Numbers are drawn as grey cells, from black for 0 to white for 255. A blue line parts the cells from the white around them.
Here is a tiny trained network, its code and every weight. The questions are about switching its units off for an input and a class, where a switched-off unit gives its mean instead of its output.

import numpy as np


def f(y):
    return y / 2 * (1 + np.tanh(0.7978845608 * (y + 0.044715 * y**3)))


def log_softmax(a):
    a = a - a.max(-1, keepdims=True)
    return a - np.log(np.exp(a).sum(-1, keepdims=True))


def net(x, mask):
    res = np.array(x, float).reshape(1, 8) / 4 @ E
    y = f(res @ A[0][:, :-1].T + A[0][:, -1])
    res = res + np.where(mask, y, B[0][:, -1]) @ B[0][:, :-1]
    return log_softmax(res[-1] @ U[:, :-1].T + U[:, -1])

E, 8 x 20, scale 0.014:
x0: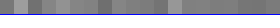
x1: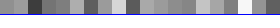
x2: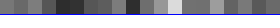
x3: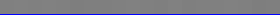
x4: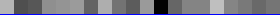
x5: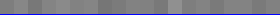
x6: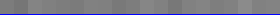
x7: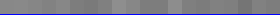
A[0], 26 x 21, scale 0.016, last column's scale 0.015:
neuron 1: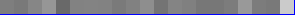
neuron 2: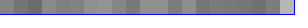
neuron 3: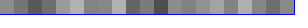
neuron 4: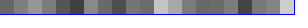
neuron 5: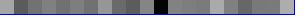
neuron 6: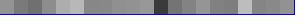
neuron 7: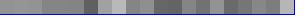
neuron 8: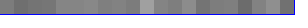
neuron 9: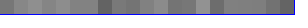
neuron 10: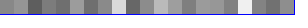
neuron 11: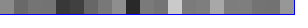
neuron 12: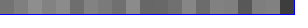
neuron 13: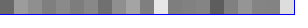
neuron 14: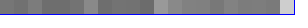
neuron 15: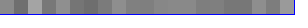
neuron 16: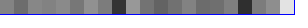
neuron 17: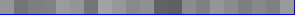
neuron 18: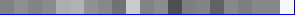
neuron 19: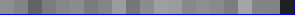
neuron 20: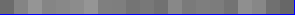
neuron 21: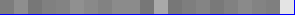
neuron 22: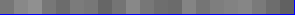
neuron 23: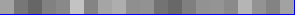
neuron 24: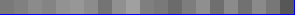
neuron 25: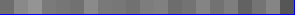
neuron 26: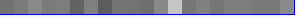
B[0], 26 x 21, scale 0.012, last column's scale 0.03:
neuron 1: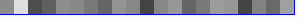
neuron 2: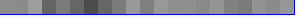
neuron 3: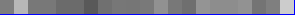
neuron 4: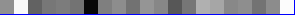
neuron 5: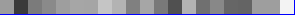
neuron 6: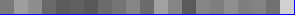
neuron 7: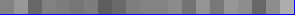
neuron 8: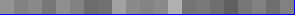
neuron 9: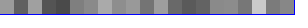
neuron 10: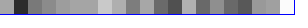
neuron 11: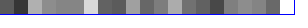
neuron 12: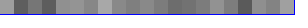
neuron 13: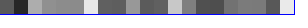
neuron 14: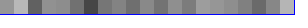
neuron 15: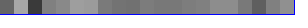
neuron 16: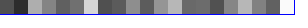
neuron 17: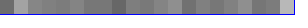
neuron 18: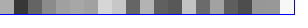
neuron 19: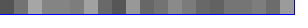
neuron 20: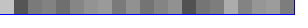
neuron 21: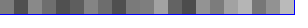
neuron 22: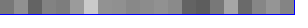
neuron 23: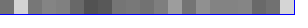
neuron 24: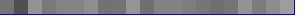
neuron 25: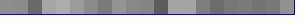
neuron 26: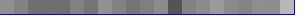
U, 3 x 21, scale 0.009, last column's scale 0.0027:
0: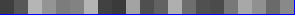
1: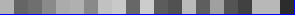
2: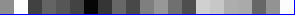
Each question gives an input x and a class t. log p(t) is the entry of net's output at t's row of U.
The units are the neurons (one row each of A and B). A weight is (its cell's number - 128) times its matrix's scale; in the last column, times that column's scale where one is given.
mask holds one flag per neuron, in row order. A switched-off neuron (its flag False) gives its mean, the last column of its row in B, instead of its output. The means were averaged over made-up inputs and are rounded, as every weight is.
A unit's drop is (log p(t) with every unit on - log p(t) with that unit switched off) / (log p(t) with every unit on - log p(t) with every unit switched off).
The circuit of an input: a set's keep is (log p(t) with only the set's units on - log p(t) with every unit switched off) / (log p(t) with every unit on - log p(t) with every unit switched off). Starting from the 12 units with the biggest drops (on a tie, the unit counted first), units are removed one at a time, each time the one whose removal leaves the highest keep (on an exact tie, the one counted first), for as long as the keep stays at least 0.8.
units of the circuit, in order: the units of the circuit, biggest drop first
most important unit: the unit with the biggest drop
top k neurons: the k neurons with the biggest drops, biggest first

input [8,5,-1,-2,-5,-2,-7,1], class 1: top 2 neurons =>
(neuron 10; neuron 16)
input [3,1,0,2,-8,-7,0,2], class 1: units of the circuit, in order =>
(neuron 16)
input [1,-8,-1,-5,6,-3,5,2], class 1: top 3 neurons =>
(neuron 5; neuron 11; neuron 13)
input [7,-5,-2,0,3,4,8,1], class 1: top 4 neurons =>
(neuron 11; neuron 13; neuron 5; neuron 18)
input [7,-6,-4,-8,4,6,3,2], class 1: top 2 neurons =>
(neuron 18; neuron 11)
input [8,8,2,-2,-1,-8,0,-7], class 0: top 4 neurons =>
(neuron 18; neuron 5; neuron 19; neuron 4)
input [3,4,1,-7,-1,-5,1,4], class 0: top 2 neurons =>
(neuron 18; neuron 5)
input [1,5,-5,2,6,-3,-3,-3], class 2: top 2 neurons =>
(neuron 23; neuron 6)
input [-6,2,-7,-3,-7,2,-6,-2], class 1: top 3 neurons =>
(neuron 18; neuron 16; neuron 11)
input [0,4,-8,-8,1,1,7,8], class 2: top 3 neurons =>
(neuron 23; neuron 6; neuron 5)
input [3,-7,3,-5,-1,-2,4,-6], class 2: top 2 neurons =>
(neuron 4; neuron 13)
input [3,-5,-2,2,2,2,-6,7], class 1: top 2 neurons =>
(neuron 11; neuron 13)
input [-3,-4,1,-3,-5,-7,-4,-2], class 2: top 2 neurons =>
(neuron 4; neuron 11)
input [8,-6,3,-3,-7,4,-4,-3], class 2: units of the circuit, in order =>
(neuron 4)
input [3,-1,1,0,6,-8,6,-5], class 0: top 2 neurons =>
(neuron 18; neuron 10)
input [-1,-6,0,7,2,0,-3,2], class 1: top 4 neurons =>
(neuron 11; neuron 13; neuron 5; neuron 12)
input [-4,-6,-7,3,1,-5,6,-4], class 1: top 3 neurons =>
(neuron 18; neuron 11; neuron 13)
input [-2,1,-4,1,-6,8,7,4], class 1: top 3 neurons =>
(neuron 18; neuron 16; neuron 11)
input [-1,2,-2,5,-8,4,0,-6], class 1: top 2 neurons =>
(neuron 16; neuron 11)
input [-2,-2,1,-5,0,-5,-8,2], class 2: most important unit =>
neuron 13
